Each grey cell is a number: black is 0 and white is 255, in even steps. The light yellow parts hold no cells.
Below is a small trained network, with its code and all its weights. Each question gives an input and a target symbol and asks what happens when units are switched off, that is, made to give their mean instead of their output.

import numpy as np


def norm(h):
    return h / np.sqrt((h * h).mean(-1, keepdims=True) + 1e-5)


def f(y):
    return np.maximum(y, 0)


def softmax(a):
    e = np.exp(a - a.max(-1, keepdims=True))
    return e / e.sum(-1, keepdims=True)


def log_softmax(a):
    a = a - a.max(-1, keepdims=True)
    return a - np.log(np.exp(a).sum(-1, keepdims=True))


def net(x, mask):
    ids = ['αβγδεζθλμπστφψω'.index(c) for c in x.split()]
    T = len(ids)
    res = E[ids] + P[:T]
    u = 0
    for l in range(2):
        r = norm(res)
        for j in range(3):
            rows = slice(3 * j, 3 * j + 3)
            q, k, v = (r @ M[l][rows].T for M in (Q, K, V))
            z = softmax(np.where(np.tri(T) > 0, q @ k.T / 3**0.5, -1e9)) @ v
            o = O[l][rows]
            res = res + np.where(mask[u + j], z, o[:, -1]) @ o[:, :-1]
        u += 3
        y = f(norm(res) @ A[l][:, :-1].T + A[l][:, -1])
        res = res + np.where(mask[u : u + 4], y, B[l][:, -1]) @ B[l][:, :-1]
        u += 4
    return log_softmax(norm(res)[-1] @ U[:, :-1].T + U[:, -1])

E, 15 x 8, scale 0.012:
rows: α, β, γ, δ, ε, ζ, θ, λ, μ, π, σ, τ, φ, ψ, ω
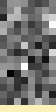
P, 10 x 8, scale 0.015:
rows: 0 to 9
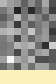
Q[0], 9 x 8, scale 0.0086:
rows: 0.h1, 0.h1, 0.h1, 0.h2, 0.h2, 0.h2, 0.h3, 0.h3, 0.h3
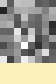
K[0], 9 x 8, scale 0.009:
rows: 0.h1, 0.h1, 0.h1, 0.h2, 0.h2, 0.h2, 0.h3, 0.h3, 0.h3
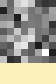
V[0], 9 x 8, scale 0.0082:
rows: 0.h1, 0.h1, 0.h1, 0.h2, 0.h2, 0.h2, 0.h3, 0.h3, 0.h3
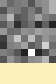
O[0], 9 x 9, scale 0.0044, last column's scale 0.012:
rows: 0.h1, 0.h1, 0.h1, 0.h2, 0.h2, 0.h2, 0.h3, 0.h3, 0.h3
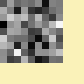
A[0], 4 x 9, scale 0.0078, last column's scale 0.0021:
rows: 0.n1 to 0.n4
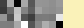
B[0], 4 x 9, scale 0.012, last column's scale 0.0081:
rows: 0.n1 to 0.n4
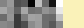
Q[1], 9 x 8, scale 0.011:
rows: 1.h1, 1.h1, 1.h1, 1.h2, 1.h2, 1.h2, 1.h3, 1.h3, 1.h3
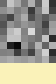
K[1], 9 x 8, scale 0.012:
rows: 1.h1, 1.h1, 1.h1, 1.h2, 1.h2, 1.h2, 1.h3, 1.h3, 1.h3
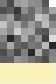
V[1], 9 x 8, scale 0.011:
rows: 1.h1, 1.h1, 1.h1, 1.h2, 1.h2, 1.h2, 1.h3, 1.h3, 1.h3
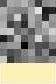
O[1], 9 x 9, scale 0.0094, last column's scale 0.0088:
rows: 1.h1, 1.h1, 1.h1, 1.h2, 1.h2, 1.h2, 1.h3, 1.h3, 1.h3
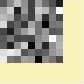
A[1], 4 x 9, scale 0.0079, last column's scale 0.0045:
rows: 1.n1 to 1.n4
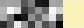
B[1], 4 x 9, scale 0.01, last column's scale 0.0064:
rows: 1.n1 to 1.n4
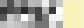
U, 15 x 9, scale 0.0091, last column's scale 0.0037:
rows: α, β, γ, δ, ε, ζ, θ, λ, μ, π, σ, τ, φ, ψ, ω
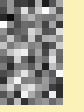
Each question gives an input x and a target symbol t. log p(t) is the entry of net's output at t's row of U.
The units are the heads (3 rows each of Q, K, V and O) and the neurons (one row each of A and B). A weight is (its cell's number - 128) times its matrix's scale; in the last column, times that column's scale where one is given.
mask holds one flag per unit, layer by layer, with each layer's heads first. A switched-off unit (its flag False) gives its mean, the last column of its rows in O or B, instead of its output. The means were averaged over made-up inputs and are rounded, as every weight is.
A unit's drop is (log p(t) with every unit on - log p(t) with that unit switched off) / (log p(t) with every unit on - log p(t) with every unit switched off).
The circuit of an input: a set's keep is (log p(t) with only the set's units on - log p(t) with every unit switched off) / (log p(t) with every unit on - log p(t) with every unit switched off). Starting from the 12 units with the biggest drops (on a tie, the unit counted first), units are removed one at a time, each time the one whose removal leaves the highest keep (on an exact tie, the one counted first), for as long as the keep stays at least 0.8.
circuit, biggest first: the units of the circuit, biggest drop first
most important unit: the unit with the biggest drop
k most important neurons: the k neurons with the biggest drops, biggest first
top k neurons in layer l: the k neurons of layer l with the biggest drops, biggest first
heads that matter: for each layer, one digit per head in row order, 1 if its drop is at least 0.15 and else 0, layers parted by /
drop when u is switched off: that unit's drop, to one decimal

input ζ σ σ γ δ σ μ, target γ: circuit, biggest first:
(0.n1, 1.h2)
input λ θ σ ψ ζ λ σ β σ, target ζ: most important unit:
0.h3
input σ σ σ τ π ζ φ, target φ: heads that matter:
010 / 010
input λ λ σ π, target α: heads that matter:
000 / 000
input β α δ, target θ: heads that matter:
111 / 011
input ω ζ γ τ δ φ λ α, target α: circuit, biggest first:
(0.h3, 0.n1)
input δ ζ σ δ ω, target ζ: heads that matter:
000 / 001
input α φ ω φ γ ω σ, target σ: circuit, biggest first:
(1.h2, 0.h2)
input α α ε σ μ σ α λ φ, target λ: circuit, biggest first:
(1.h1, 0.n1, 1.n4)
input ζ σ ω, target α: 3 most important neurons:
(0.n3, 0.n1, 1.n2)
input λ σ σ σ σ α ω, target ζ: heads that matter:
100 / 001
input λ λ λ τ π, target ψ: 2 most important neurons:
(0.n1, 1.n3)
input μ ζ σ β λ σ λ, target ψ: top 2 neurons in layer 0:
(0.n1, 0.n2)
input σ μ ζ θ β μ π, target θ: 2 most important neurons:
(0.n1, 0.n4)
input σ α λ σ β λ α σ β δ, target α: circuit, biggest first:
(0.n1)
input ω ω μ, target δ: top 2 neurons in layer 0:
(0.n1, 0.n3)
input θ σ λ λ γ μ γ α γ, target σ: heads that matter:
010 / 011
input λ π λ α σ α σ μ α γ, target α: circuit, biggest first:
(0.n1, 0.h3)
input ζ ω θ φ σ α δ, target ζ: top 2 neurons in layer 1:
(1.n2, 1.n3)
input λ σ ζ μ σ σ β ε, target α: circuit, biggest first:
(0.n1)
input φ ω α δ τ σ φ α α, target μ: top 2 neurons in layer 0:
(0.n1, 0.n3)
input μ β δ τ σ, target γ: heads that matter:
000 / 000
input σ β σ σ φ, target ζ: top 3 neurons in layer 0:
(0.n1, 0.n2, 0.n3)
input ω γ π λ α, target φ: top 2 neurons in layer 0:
(0.n1, 0.n4)
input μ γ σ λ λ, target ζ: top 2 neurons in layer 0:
(0.n1, 0.n2)
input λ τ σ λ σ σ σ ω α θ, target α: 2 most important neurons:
(0.n1, 1.n3)
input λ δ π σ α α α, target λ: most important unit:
0.h2
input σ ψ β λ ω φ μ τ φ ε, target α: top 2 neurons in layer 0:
(0.n1, 0.n4)
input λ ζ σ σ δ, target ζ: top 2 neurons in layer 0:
(0.n1, 0.n2)
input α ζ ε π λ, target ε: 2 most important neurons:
(0.n1, 0.n3)
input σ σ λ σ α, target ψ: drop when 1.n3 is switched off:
0.2
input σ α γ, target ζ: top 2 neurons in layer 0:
(0.n1, 0.n2)
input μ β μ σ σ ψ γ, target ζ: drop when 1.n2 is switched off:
0.2
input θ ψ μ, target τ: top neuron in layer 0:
(0.n1)
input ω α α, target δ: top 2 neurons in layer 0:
(0.n1, 0.n3)
